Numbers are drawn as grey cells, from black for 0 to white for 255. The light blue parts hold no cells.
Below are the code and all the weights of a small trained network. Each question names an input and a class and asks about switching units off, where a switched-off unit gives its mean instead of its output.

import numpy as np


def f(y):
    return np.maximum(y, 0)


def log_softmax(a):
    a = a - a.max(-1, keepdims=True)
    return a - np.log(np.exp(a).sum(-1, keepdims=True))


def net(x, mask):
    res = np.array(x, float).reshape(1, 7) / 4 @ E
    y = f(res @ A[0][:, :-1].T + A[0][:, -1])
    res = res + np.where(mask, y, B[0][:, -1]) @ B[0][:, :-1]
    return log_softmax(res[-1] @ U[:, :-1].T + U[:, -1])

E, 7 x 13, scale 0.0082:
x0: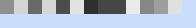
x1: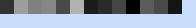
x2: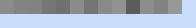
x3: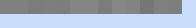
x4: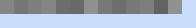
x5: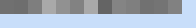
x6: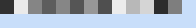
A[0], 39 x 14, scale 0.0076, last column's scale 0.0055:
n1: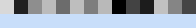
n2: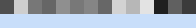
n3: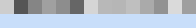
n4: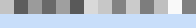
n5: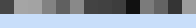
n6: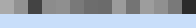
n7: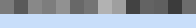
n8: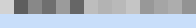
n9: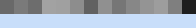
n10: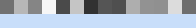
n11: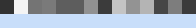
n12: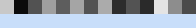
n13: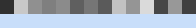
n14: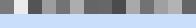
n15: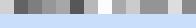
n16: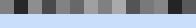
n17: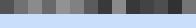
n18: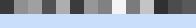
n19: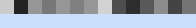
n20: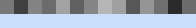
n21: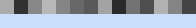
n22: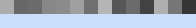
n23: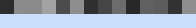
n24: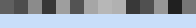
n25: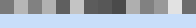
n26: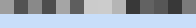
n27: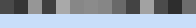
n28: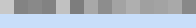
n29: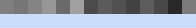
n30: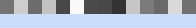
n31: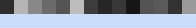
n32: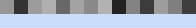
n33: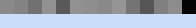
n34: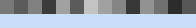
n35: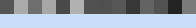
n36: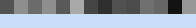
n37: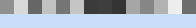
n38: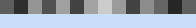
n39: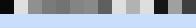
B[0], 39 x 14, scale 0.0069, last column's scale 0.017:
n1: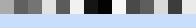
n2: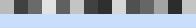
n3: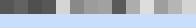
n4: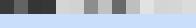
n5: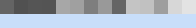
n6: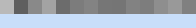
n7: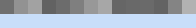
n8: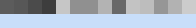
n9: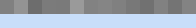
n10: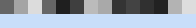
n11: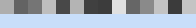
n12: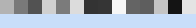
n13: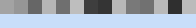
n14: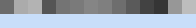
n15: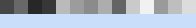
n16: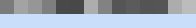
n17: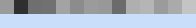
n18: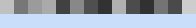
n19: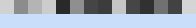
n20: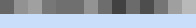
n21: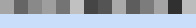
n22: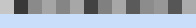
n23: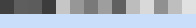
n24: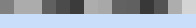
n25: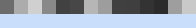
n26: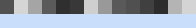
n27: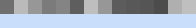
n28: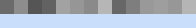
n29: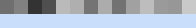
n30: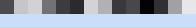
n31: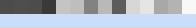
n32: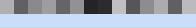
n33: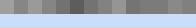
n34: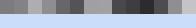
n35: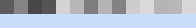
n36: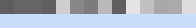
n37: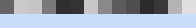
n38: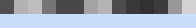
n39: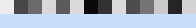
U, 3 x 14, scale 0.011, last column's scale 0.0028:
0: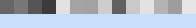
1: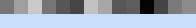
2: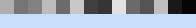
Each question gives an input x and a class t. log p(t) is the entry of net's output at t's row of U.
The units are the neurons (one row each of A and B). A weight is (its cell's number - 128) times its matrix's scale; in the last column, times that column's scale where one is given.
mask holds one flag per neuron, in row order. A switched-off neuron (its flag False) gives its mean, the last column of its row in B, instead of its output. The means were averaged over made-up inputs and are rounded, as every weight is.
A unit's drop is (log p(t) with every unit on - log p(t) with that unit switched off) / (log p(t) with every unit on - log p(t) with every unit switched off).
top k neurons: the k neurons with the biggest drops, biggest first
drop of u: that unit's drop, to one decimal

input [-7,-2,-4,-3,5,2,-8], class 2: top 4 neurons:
n1, n12, n19, n30
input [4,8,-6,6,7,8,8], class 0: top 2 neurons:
n31, n23
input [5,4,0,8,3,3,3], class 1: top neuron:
n30
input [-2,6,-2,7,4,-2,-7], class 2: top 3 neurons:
n1, n12, n19
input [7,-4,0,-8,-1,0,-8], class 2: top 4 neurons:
n1, n12, n32, n21
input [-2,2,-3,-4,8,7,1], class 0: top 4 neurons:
n30, n10, n37, n25
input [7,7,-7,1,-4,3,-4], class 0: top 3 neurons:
n31, n35, n36
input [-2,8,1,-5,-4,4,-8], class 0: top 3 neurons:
n31, n23, n36
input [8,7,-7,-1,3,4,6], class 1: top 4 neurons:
n30, n10, n37, n25
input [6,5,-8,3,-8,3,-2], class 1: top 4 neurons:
n30, n10, n37, n25
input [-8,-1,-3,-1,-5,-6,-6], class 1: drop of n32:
0.0
